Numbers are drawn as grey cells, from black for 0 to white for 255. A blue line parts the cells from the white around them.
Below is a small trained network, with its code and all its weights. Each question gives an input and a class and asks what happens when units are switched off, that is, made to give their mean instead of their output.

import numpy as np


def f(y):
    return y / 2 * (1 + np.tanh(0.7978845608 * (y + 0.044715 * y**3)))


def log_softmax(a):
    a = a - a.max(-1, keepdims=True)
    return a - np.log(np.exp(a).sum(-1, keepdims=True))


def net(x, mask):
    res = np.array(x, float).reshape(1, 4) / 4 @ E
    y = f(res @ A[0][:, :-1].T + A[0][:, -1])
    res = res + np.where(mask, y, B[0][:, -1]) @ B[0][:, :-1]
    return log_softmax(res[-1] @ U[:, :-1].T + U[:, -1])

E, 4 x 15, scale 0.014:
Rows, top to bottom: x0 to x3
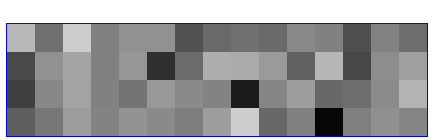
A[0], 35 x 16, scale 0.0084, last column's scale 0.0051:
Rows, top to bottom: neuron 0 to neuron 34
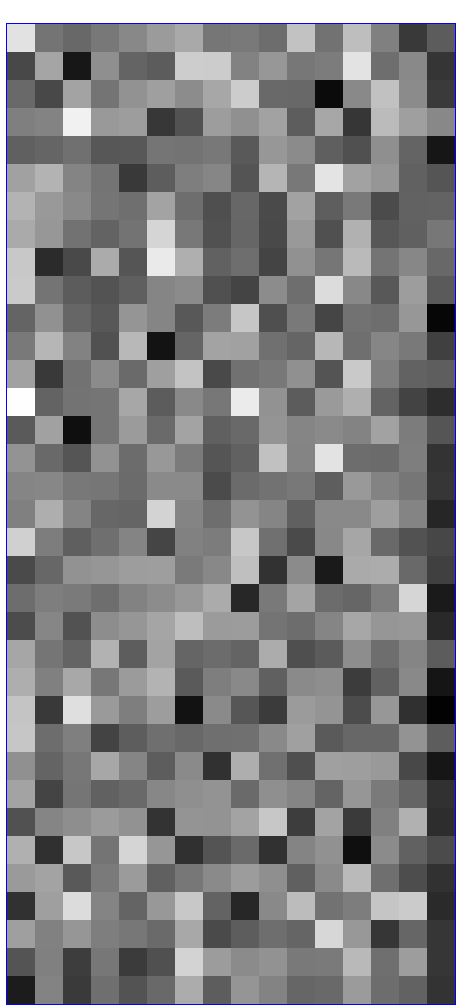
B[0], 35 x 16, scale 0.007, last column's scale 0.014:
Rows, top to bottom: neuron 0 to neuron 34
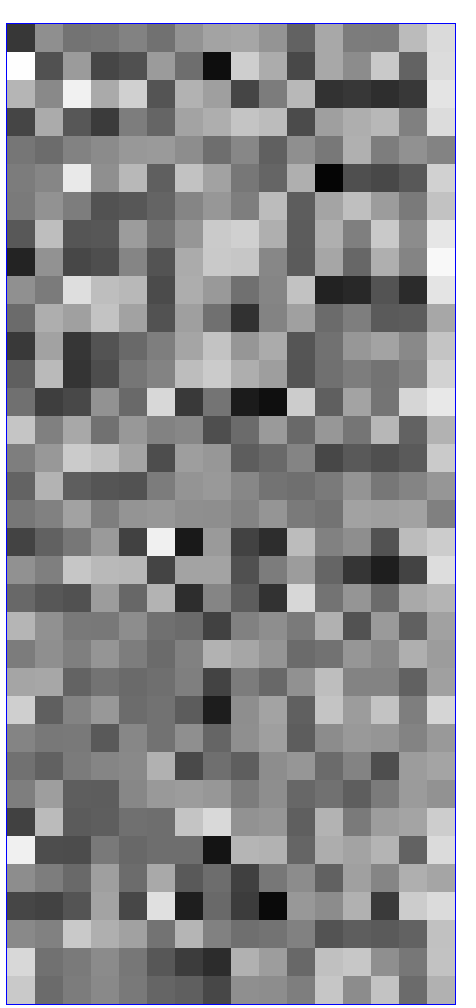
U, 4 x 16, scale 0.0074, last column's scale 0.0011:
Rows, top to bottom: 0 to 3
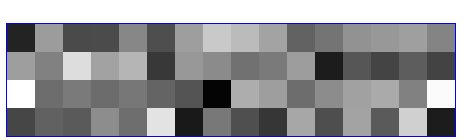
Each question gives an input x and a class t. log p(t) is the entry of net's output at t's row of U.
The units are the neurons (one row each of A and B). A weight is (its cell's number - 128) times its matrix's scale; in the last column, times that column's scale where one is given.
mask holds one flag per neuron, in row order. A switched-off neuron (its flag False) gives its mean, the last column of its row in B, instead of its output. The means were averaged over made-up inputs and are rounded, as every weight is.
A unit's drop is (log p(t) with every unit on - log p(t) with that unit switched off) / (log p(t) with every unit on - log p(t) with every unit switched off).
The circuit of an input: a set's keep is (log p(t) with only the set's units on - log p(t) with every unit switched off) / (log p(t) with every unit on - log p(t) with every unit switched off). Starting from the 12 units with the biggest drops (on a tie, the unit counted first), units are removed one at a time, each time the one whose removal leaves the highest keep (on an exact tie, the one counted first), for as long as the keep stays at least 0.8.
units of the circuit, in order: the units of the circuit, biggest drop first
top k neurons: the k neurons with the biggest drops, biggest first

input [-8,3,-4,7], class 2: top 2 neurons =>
neuron 1; neuron 33
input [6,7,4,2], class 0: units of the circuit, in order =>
neuron 3
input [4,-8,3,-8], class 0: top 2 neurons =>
neuron 8; neuron 7
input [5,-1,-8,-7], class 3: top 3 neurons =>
neuron 13; neuron 18; neuron 2
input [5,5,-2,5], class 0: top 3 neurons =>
neuron 3; neuron 9; neuron 11
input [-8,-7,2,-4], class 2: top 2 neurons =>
neuron 1; neuron 33
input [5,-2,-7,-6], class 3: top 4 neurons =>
neuron 13; neuron 18; neuron 2; neuron 19
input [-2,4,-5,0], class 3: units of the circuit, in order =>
neuron 13; neuron 18
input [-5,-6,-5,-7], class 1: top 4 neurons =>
neuron 9; neuron 5; neuron 15; neuron 32
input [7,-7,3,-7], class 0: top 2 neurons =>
neuron 8; neuron 7
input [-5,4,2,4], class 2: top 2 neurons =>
neuron 1; neuron 8
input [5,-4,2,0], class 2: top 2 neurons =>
neuron 24; neuron 29
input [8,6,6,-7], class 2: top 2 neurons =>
neuron 29; neuron 24
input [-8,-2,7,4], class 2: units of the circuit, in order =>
neuron 1
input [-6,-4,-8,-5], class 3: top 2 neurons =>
neuron 13; neuron 18
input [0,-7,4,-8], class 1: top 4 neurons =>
neuron 9; neuron 15; neuron 5; neuron 32
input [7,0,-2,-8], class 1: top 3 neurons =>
neuron 9; neuron 5; neuron 15
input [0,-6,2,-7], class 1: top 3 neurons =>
neuron 9; neuron 15; neuron 5
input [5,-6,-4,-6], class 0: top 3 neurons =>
neuron 8; neuron 7; neuron 0
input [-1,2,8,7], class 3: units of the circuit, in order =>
neuron 31
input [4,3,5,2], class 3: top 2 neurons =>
neuron 31; neuron 1
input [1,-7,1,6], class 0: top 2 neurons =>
neuron 7; neuron 8
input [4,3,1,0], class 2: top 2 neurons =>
neuron 8; neuron 29
